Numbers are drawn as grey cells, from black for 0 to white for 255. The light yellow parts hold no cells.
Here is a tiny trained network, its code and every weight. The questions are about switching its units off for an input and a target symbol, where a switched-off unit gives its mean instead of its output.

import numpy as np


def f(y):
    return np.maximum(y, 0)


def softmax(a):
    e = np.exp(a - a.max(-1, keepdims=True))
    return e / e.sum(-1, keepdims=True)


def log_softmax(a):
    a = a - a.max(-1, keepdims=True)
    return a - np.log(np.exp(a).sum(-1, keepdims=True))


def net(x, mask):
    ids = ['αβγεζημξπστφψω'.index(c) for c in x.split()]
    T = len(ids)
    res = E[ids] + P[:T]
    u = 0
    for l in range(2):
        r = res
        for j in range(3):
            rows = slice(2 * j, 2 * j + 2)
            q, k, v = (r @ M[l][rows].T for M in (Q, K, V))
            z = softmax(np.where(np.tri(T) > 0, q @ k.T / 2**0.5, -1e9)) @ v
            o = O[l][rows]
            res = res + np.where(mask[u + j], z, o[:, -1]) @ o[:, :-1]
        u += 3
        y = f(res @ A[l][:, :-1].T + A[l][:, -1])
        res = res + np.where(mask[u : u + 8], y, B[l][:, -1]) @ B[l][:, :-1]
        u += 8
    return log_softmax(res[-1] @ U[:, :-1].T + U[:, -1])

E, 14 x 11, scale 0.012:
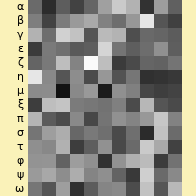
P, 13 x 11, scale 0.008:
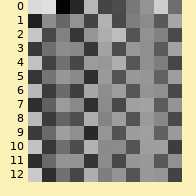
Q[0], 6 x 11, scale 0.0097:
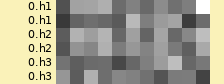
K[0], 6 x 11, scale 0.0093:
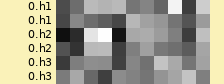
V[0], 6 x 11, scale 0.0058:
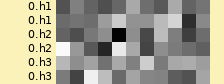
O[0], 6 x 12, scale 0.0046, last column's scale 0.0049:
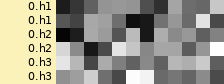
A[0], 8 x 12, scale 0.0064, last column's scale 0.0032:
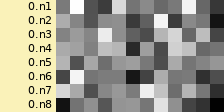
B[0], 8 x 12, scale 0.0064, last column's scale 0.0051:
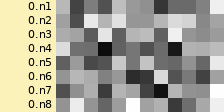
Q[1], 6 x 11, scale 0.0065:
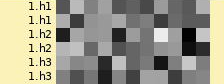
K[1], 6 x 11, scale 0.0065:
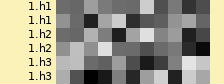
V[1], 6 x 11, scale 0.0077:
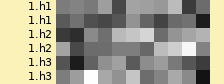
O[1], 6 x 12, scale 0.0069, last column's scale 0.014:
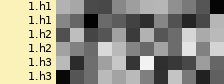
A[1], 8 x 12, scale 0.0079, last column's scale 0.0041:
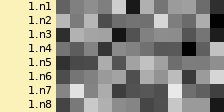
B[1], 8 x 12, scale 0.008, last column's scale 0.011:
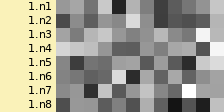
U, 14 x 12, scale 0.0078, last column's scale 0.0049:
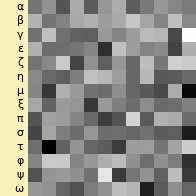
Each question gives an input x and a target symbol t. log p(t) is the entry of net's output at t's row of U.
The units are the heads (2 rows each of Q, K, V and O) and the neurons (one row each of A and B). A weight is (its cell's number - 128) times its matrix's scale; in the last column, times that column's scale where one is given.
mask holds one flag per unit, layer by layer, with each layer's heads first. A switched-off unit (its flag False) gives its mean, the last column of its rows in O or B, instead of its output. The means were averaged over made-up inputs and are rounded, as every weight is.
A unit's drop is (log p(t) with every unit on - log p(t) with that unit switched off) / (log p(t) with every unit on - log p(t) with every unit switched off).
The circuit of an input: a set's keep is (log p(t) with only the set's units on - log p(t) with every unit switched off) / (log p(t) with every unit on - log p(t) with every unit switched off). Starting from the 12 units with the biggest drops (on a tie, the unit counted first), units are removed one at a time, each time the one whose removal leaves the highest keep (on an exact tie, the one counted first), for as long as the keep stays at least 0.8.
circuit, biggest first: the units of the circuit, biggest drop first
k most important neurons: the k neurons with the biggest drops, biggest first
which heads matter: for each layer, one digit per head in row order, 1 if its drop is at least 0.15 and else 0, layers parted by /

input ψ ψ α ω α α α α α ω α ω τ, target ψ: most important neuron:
(0.n4)
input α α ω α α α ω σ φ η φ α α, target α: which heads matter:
000 / 010
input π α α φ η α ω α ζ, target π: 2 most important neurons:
(0.n4; 0.n2)
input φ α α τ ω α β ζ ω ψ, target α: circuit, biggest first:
(1.n7; 0.n3; 1.h3)
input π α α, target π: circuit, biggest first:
(1.h3; 0.n4; 1.h1; 0.h3)
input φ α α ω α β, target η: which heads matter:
000 / 101
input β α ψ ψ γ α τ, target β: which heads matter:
111 / 111
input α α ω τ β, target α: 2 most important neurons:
(0.n2; 1.n1)
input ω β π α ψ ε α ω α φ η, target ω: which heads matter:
011 / 001
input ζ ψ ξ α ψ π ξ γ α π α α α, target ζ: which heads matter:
010 / 101
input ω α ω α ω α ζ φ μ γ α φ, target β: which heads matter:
000 / 110
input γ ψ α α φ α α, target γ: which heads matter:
000 / 001
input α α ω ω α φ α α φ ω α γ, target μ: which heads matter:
010 / 001
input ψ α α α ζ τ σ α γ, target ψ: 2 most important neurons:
(0.n4; 1.n2)
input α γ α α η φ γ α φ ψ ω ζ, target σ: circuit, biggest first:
(1.h3; 1.n8)
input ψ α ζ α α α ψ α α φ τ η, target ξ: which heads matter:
000 / 010
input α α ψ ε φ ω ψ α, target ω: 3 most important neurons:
(1.n5; 0.n8; 0.n7)
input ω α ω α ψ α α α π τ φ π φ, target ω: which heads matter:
001 / 001
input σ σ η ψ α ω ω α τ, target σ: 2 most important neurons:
(0.n2; 1.n8)
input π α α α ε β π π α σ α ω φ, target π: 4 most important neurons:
(0.n4; 0.n2; 0.n7; 0.n1)
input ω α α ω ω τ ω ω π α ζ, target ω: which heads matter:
011 / 001
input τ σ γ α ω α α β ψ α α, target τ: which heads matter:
001 / 110
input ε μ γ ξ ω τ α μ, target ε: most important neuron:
(1.n4)
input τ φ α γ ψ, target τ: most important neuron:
(0.n4)
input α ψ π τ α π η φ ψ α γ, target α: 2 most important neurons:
(0.n2; 1.n1)
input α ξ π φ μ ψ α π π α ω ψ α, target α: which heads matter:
001 / 010
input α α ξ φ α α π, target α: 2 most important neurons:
(0.n2; 1.n1)
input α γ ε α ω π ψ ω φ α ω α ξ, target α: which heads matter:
001 / 010
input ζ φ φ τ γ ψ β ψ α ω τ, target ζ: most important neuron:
(0.n1)
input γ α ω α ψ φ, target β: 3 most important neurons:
(1.n3; 0.n3; 0.n7)
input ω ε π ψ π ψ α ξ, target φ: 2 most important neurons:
(1.n3; 1.n4)
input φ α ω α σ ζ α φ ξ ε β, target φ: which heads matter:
101 / 100
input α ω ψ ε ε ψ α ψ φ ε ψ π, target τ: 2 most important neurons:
(1.n5; 0.n7)
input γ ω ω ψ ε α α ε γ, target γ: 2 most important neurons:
(0.n7; 1.n5)
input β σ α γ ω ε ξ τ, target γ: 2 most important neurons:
(1.n4; 0.n8)
